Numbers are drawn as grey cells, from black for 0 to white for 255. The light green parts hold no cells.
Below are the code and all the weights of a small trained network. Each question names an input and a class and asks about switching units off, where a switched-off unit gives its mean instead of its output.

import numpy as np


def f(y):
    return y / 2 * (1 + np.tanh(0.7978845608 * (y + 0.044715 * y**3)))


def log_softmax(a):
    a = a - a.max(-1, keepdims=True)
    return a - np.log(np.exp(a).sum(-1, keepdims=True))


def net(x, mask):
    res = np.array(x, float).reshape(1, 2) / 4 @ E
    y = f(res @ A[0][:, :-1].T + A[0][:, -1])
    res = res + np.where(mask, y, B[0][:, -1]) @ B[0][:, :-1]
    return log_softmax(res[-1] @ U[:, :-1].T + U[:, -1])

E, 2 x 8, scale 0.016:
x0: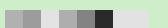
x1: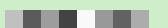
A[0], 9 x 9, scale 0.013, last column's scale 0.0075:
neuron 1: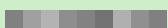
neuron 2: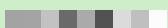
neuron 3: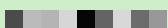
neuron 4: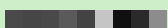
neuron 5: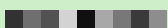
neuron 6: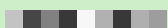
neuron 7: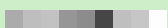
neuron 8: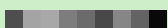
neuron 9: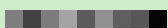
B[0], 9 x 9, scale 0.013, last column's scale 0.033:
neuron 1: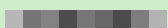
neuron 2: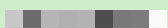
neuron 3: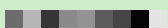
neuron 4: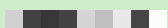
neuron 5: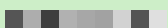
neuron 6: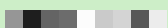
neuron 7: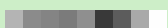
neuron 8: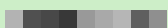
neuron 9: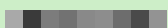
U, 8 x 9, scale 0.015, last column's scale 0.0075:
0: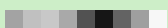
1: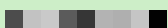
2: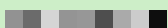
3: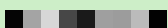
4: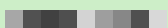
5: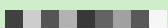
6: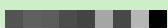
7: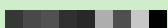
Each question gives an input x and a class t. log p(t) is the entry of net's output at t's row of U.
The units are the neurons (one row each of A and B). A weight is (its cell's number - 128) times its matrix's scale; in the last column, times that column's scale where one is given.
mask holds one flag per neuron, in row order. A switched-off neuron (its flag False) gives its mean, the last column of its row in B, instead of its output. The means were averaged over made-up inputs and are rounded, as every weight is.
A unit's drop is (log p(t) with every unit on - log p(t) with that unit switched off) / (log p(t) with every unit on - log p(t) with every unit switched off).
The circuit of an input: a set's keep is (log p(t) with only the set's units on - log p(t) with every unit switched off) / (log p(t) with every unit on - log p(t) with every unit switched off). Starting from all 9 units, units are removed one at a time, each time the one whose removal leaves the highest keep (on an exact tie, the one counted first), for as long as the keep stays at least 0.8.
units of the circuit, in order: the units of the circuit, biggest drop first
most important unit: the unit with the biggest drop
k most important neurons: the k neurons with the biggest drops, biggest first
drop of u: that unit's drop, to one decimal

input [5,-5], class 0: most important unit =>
neuron 4
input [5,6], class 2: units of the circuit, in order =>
(neuron 4; neuron 3)
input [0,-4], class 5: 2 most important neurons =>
(neuron 6; neuron 4)
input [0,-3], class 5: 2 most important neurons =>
(neuron 6; neuron 4)
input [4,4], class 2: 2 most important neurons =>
(neuron 4; neuron 3)
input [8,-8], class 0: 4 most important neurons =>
(neuron 4; neuron 6; neuron 7; neuron 2)
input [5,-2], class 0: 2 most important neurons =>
(neuron 4; neuron 6)
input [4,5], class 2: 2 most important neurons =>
(neuron 4; neuron 3)
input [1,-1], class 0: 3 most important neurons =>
(neuron 4; neuron 6; neuron 5)
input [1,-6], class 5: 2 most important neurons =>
(neuron 4; neuron 6)
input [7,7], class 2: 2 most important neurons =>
(neuron 4; neuron 2)
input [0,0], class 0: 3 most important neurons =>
(neuron 4; neuron 6; neuron 5)
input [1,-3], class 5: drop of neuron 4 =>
0.3
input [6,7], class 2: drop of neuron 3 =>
0.2
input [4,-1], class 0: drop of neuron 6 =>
0.1
